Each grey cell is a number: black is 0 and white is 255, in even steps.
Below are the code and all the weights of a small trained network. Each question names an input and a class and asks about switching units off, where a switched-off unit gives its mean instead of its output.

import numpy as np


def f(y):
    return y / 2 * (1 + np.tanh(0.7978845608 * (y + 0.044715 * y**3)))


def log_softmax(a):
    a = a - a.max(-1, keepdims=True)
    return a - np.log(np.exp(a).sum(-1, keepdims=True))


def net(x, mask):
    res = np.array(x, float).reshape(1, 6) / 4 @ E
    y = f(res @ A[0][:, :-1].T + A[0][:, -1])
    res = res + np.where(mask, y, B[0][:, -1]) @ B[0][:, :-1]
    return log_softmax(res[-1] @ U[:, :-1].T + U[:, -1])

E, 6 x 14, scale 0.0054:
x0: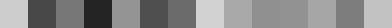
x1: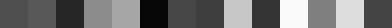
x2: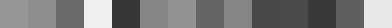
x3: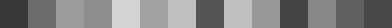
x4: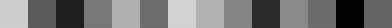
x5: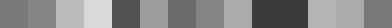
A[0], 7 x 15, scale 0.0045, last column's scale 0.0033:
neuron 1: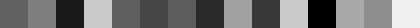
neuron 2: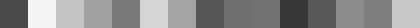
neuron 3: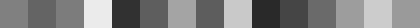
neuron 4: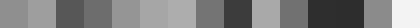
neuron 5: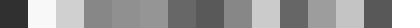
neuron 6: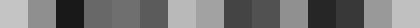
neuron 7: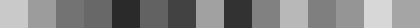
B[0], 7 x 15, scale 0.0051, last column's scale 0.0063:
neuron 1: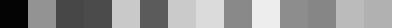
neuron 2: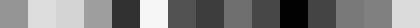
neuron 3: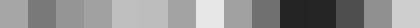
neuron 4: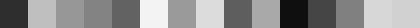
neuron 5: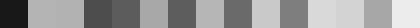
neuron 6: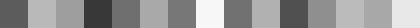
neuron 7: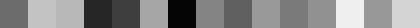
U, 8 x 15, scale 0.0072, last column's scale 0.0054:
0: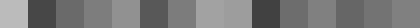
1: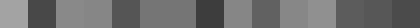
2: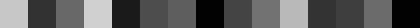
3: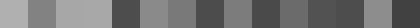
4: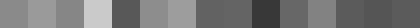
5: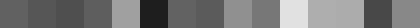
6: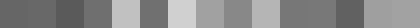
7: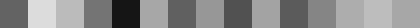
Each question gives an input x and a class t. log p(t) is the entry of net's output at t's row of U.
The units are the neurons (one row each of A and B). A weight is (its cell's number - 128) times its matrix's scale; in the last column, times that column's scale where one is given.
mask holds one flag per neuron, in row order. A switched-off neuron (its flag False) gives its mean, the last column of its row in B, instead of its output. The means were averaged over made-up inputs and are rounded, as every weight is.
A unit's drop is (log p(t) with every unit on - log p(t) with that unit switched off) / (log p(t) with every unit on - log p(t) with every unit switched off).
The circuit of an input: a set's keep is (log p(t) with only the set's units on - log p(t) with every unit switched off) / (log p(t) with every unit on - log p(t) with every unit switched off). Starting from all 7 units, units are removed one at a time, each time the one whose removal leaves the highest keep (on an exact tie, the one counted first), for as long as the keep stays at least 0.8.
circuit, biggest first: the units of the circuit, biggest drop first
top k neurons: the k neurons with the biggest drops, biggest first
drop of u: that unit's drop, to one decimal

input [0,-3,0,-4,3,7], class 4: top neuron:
[neuron 5]
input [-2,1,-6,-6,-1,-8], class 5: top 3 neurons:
[neuron 2; neuron 3; neuron 5]
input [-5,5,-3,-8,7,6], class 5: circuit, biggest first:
[neuron 4; neuron 2]
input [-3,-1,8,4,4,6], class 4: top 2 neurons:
[neuron 7; neuron 5]
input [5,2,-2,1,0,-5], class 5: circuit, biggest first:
[neuron 3; neuron 2; neuron 4]
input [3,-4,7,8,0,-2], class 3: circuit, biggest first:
[neuron 1; neuron 5]
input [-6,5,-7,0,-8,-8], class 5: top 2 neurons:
[neuron 4; neuron 2]
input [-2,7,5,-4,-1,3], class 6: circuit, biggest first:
[neuron 1; neuron 3; neuron 2]
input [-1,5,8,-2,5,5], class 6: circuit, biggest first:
[neuron 1; neuron 3]
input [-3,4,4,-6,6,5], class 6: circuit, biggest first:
[neuron 1; neuron 2]
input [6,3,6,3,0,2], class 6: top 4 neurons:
[neuron 2; neuron 1; neuron 3; neuron 7]
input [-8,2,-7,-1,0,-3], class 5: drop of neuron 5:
-0.1
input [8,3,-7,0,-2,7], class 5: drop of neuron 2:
0.1
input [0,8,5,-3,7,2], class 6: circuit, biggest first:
[neuron 1]
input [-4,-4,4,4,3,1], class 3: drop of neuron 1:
0.5
